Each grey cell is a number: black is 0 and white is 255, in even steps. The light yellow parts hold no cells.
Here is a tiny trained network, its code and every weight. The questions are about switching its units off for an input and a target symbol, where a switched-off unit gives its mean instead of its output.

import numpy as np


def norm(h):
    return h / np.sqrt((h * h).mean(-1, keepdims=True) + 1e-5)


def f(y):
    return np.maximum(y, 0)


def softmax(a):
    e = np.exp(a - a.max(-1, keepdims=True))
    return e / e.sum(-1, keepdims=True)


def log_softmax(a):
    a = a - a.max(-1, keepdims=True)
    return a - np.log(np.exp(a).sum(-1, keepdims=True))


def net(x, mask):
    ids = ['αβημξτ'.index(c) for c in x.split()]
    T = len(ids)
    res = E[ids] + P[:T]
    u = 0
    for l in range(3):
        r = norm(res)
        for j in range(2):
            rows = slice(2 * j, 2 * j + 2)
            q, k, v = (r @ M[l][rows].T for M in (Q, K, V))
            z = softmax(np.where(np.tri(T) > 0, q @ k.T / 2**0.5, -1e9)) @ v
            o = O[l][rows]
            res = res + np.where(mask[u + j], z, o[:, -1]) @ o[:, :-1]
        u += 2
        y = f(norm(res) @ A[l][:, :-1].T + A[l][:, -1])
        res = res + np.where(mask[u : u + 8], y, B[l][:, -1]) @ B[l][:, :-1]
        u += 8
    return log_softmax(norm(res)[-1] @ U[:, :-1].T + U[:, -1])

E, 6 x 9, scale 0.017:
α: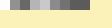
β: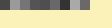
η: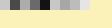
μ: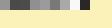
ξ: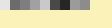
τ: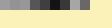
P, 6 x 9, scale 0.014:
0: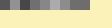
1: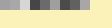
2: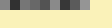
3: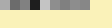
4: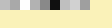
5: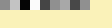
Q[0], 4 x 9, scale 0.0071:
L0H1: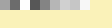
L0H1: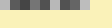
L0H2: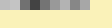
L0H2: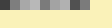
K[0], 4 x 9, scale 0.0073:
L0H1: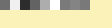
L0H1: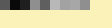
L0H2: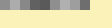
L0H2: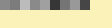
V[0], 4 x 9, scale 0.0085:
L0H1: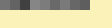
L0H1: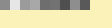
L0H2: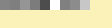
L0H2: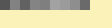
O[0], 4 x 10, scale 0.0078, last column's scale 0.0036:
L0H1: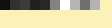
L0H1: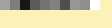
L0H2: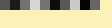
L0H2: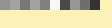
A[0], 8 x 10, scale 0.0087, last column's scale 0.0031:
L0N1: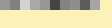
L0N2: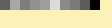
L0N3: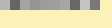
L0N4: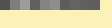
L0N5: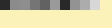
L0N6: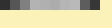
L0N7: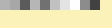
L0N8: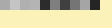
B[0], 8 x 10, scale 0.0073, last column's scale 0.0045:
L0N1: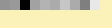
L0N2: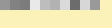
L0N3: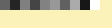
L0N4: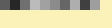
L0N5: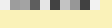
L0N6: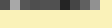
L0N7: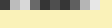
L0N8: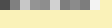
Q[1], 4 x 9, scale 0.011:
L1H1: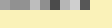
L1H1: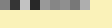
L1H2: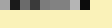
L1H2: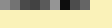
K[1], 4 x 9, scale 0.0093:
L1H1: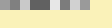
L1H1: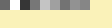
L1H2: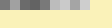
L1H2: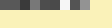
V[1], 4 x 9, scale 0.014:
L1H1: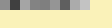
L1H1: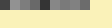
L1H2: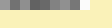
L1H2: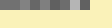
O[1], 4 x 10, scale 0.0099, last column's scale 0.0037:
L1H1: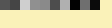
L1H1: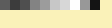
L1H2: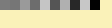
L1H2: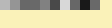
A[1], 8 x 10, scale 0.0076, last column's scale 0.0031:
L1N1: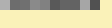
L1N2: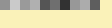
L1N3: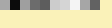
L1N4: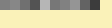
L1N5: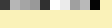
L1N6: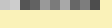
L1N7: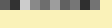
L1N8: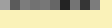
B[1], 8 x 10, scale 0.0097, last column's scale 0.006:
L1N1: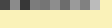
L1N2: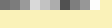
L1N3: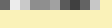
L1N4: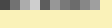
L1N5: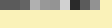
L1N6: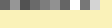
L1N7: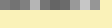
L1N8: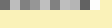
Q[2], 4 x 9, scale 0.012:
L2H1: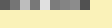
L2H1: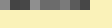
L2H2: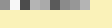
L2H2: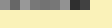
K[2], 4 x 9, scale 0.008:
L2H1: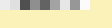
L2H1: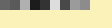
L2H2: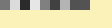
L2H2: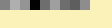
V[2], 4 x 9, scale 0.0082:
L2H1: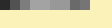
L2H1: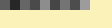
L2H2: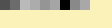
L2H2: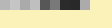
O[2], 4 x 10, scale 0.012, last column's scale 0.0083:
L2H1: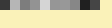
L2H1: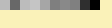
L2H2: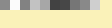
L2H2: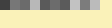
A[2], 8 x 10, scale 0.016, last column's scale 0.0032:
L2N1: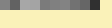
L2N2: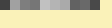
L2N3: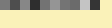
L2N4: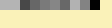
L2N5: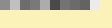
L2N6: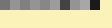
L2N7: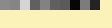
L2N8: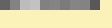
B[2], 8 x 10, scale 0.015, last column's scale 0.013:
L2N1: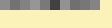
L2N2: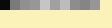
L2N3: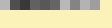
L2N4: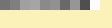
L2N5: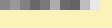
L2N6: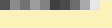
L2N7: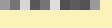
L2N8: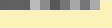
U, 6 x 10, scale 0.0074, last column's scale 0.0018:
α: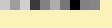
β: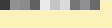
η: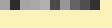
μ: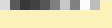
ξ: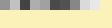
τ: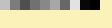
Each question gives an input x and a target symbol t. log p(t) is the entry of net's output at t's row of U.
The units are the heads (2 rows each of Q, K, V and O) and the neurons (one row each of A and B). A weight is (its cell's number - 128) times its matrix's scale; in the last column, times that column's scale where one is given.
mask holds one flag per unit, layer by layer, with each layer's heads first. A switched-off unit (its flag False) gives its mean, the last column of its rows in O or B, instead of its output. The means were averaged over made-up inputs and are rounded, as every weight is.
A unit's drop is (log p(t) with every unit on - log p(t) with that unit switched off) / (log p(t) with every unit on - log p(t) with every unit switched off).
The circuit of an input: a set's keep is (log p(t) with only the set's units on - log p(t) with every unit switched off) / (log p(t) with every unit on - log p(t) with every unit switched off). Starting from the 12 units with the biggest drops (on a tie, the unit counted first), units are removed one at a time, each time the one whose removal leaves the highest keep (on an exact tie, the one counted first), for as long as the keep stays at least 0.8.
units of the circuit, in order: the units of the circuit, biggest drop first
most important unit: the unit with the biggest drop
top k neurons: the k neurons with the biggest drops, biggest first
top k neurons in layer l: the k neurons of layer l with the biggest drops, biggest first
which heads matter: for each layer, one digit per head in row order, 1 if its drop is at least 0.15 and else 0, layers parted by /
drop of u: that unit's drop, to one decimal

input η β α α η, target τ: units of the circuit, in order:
[L1H2 L0H2]
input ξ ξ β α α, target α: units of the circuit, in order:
[L1H1 L2N7]
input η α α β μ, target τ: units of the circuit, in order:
[L0H2 L1H2]
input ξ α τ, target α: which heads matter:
00 / 10 / 00
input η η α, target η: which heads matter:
01 / 11 / 01
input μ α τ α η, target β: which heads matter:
01 / 10 / 00
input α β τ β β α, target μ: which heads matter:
00 / 11 / 01
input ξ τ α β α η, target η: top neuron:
[L2N8]
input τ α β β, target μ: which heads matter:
00 / 00 / 01
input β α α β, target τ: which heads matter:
00 / 01 / 00
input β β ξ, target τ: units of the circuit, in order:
[L1H2 L2H2]
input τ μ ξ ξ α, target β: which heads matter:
00 / 10 / 00
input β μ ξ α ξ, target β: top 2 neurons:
[L1N3 L0N1]
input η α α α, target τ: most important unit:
L0H2
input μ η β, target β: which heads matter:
00 / 10 / 10
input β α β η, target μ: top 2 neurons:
[L2N3 L0N5]
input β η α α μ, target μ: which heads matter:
01 / 11 / 11
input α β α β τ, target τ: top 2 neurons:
[L0N5 L0N1]
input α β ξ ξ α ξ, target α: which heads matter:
00 / 10 / 00
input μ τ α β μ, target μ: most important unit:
L1H2
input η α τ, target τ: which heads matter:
01 / 01 / 00
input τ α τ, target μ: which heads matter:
00 / 00 / 00
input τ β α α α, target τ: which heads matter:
00 / 01 / 01
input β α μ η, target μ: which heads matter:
00 / 01 / 01
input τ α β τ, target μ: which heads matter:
00 / 00 / 01
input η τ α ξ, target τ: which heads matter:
01 / 01 / 00
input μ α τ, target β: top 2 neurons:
[L0N7 L1N3]
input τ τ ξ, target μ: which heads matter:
00 / 01 / 01
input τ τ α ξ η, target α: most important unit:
L1N3
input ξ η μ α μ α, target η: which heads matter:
00 / 10 / 00
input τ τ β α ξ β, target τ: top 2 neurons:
[L0N5 L0N1]
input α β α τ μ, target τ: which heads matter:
00 / 01 / 01
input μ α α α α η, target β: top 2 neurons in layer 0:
[L0N6 L0N3]
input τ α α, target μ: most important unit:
L2H2
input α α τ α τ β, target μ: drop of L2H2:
0.8
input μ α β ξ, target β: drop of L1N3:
0.1
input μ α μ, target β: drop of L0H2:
0.1
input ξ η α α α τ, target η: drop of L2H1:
0.2
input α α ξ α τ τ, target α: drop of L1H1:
1.0
